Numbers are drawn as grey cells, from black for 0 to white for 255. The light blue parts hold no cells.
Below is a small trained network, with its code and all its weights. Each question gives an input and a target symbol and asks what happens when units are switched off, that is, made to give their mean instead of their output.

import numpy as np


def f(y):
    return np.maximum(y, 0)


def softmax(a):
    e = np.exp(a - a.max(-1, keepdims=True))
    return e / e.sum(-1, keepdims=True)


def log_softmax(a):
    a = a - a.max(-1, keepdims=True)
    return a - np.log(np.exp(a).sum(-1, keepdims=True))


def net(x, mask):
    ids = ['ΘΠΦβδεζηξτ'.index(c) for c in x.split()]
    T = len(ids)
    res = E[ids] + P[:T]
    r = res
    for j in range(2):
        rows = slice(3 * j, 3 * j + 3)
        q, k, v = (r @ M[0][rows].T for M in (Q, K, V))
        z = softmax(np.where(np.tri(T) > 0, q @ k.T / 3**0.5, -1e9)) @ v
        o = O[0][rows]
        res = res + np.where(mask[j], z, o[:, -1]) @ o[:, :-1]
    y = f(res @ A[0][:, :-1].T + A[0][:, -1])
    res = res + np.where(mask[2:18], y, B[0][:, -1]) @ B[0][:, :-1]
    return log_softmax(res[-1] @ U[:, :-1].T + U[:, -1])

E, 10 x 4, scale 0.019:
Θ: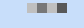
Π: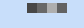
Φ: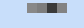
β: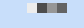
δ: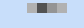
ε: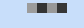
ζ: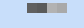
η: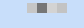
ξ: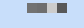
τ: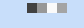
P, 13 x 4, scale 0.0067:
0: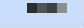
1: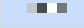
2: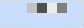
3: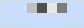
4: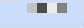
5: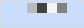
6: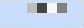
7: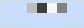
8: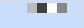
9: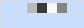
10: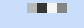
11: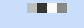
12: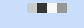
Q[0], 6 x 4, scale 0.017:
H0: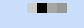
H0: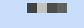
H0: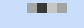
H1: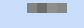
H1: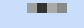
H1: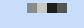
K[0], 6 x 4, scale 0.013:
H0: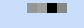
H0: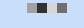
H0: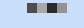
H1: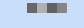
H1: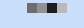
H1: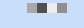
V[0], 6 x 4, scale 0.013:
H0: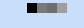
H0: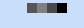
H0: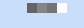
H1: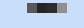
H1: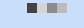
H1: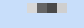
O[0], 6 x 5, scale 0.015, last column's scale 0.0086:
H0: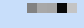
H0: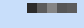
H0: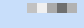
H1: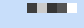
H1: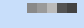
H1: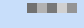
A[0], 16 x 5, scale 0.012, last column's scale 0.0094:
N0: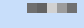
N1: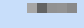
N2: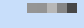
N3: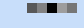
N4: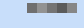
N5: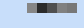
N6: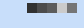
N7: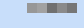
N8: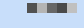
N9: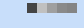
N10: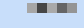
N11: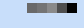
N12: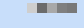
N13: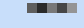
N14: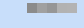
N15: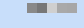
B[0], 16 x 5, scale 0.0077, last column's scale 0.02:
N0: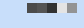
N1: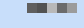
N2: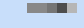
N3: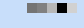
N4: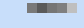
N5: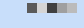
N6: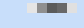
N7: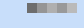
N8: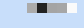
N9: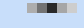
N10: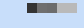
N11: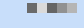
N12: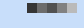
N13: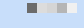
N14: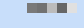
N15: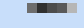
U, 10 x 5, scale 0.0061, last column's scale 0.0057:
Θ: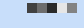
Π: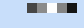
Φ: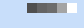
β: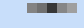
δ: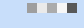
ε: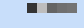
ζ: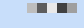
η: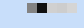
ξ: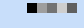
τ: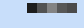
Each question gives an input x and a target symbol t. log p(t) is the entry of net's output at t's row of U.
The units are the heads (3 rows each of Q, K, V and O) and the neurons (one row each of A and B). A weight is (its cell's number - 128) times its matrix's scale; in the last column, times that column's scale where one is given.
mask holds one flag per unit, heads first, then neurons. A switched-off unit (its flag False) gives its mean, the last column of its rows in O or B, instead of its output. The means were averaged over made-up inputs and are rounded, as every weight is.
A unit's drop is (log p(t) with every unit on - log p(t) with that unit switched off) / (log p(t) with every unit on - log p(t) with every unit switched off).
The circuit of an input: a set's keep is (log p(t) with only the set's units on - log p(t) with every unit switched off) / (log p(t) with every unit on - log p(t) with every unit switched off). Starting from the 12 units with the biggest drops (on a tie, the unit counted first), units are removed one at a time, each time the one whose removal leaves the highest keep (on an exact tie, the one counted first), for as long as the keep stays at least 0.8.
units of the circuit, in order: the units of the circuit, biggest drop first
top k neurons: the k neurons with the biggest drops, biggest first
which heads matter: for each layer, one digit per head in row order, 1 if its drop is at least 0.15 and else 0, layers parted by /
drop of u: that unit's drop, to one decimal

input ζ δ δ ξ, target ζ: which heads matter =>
10
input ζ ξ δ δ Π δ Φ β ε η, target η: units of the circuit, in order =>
(H0 N5)
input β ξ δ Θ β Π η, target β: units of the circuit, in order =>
(N6 H0 N3 H1)
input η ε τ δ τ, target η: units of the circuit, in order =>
(H1 N15)
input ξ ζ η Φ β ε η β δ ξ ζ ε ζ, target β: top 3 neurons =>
(N6 N13 N8)
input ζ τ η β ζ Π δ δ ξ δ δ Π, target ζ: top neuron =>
(N8)
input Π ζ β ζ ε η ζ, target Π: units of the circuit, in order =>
(N13 H1 H0)
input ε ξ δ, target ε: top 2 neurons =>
(N5 N3)
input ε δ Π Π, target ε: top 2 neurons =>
(N5 N3)
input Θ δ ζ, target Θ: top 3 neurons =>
(N5 N0 N6)
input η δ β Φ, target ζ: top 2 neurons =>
(N3 N6)
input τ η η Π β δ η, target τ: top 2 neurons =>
(N12 N10)
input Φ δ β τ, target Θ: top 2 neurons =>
(N9 N3)
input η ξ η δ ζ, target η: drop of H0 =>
0.2
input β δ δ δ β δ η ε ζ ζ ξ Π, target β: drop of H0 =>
0.5
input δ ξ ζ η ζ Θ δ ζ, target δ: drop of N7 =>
0.0
